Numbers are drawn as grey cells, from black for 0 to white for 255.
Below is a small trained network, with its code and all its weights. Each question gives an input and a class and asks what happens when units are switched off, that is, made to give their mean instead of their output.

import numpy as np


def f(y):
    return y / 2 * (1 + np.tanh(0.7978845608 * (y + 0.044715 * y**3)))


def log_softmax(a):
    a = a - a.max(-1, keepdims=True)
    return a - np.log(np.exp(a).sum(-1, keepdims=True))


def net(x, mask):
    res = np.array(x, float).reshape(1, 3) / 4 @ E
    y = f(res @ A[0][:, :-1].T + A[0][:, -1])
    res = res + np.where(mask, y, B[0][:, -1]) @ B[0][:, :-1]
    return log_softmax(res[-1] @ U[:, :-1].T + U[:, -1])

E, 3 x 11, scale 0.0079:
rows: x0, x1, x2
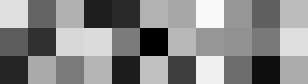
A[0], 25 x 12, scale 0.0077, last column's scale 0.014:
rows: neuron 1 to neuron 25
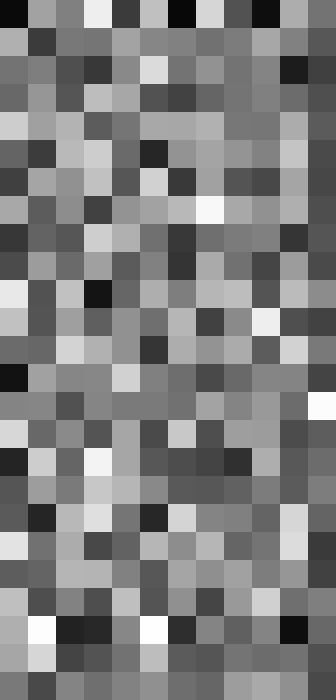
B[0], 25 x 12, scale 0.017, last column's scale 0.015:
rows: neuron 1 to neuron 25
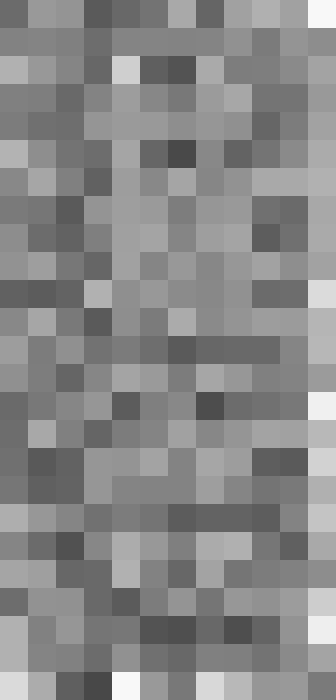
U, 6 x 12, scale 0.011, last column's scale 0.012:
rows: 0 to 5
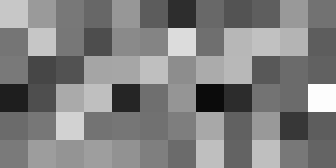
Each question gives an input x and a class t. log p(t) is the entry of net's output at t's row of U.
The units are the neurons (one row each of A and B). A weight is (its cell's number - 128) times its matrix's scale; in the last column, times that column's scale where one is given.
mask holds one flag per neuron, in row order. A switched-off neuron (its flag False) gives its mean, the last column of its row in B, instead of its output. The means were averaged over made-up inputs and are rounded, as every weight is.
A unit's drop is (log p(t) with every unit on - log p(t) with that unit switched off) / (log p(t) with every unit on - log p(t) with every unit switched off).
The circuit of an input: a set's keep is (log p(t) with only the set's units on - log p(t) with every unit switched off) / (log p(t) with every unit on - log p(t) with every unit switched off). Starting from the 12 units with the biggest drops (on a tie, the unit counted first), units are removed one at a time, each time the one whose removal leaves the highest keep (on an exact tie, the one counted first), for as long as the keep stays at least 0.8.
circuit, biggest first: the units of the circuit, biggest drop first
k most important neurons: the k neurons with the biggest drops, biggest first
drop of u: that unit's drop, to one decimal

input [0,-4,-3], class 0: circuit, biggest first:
(neuron 23)
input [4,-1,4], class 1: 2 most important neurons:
(neuron 1; neuron 17)
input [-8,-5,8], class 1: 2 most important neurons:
(neuron 1; neuron 7)
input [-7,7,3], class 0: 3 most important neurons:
(neuron 19; neuron 6; neuron 13)
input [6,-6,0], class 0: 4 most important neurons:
(neuron 23; neuron 17; neuron 3; neuron 24)
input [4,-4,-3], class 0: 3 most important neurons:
(neuron 23; neuron 17; neuron 1)
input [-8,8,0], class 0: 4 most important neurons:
(neuron 19; neuron 6; neuron 13; neuron 11)
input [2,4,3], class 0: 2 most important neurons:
(neuron 6; neuron 19)
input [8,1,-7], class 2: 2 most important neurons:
(neuron 11; neuron 1)
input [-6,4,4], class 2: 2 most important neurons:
(neuron 17; neuron 23)
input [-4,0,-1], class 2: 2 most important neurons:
(neuron 23; neuron 17)
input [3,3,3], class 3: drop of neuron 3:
0.2
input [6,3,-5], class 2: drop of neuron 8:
0.2
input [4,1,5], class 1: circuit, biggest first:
(neuron 1)
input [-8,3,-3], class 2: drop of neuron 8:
0.0
